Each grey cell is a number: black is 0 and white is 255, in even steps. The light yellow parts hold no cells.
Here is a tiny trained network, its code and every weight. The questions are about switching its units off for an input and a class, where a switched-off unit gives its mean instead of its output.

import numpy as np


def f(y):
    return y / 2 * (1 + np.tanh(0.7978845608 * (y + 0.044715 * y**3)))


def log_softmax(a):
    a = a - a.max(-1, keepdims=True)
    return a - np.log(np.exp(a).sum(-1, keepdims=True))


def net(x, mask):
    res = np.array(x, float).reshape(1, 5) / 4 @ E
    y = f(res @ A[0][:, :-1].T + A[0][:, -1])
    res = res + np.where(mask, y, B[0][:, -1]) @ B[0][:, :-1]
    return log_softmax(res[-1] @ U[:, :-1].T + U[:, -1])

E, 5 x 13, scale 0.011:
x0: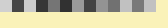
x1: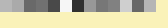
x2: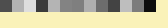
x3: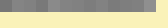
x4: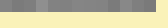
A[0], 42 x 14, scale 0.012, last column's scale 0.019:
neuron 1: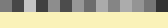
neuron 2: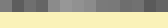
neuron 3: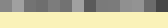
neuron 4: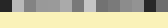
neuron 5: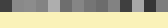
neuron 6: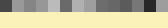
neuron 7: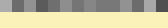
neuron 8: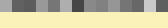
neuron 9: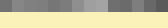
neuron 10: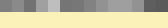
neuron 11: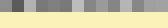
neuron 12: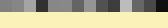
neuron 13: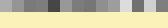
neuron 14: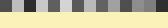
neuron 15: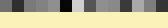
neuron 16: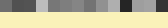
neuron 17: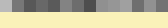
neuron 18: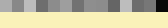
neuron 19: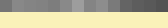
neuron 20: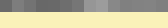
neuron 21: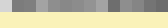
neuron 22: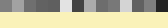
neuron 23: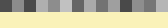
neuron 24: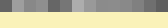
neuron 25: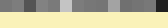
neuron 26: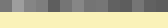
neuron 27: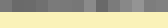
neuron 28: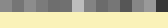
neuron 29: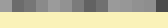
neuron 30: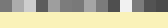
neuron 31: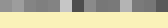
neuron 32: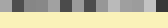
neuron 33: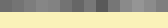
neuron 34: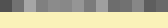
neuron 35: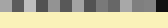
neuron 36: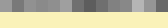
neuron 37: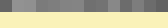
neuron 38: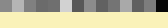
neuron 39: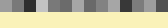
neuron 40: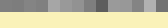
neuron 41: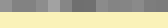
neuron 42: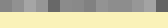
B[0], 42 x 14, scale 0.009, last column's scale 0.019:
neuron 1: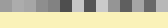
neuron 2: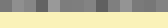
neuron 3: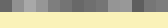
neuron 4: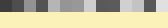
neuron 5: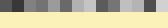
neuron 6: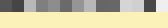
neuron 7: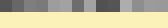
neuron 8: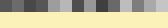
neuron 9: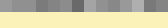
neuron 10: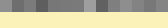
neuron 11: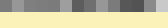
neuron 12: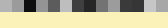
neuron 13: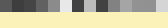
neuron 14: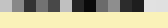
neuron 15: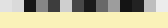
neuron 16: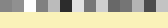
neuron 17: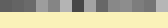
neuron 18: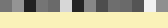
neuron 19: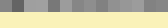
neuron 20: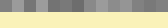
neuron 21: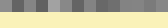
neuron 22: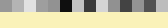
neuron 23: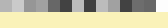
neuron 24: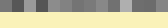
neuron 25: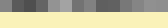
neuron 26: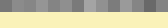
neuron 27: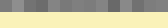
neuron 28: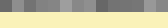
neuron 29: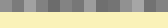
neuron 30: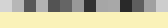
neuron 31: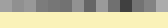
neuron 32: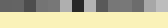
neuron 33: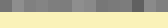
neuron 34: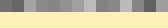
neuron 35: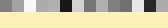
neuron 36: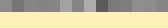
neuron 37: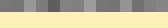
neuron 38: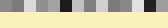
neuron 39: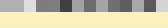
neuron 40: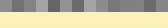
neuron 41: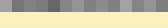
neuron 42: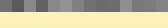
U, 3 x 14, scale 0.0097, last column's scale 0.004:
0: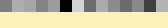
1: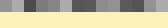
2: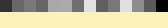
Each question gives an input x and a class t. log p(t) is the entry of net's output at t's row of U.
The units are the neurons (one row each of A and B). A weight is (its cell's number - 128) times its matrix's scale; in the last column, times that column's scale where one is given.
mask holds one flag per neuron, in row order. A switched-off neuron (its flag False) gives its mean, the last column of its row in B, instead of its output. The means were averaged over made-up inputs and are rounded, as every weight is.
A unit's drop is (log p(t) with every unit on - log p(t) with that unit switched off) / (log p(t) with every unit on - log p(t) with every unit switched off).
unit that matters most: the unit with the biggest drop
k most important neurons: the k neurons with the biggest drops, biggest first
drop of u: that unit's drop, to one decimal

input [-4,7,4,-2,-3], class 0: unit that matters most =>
neuron 22
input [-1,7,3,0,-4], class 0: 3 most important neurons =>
(neuron 22; neuron 38; neuron 15)
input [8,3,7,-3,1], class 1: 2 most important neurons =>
(neuron 12; neuron 18)
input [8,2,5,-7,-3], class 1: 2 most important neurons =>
(neuron 12; neuron 18)
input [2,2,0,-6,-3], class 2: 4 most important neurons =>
(neuron 15; neuron 14; neuron 23; neuron 30)
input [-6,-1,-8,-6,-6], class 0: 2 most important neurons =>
(neuron 16; neuron 39)
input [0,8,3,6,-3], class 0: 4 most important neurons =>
(neuron 22; neuron 38; neuron 15; neuron 14)
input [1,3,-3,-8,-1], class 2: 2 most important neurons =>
(neuron 15; neuron 14)
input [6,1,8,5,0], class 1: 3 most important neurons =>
(neuron 12; neuron 18; neuron 16)
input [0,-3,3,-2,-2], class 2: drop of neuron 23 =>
0.2
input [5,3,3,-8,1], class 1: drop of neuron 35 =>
0.0
